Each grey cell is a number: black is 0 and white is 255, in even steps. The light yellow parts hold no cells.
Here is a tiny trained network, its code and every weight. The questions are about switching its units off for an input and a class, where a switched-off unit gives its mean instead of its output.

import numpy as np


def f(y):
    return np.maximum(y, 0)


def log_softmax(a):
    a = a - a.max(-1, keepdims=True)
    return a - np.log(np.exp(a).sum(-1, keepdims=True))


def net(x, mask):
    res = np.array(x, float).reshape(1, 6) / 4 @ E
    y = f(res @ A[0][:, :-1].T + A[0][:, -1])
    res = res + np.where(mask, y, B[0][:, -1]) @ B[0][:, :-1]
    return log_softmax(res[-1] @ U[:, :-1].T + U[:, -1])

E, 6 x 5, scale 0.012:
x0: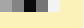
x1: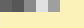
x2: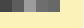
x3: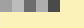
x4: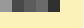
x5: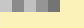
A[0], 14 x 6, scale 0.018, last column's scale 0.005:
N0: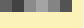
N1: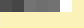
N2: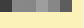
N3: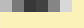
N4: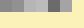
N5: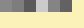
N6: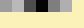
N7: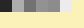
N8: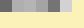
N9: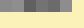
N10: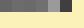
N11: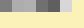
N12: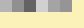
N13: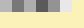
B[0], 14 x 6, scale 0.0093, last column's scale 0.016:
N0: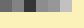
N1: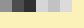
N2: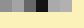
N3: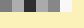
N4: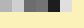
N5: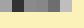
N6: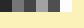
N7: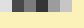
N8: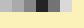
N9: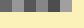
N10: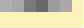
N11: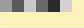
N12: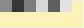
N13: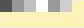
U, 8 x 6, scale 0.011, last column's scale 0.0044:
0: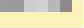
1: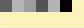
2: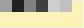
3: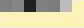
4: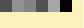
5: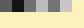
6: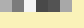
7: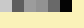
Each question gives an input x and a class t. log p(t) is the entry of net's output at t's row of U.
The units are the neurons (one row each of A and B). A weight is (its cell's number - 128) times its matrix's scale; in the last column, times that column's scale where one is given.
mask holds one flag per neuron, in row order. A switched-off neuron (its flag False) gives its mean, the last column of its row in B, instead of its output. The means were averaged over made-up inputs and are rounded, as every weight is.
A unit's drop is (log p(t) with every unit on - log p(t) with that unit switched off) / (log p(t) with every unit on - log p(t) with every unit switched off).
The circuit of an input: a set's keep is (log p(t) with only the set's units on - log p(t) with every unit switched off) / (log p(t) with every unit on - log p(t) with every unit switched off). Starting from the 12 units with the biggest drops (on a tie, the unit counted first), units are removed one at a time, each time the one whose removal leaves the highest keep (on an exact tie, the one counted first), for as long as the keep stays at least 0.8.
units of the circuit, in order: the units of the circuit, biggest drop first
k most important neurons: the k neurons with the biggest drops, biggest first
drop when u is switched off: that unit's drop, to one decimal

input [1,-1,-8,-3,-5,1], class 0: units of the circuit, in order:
N13, N0
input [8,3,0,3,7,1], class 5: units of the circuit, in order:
N12
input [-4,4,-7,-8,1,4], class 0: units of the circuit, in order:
N13, N6
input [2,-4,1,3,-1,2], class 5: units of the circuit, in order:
N4, N8
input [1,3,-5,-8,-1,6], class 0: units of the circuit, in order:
N6, N13
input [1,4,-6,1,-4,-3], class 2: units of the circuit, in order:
N6, N7, N3
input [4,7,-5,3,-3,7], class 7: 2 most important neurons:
N6, N4
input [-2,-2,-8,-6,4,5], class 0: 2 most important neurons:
N13, N12
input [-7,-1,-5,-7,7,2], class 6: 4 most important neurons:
N6, N12, N3, N11
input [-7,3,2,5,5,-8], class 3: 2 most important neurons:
N1, N0
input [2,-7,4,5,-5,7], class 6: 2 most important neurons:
N11, N1
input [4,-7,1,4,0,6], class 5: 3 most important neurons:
N13, N4, N8
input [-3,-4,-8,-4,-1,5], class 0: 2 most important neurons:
N13, N7
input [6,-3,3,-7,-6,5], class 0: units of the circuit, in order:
N13
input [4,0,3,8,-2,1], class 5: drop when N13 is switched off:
-0.1
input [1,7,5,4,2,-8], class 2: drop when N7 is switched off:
0.1
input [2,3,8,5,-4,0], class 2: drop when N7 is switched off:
0.1
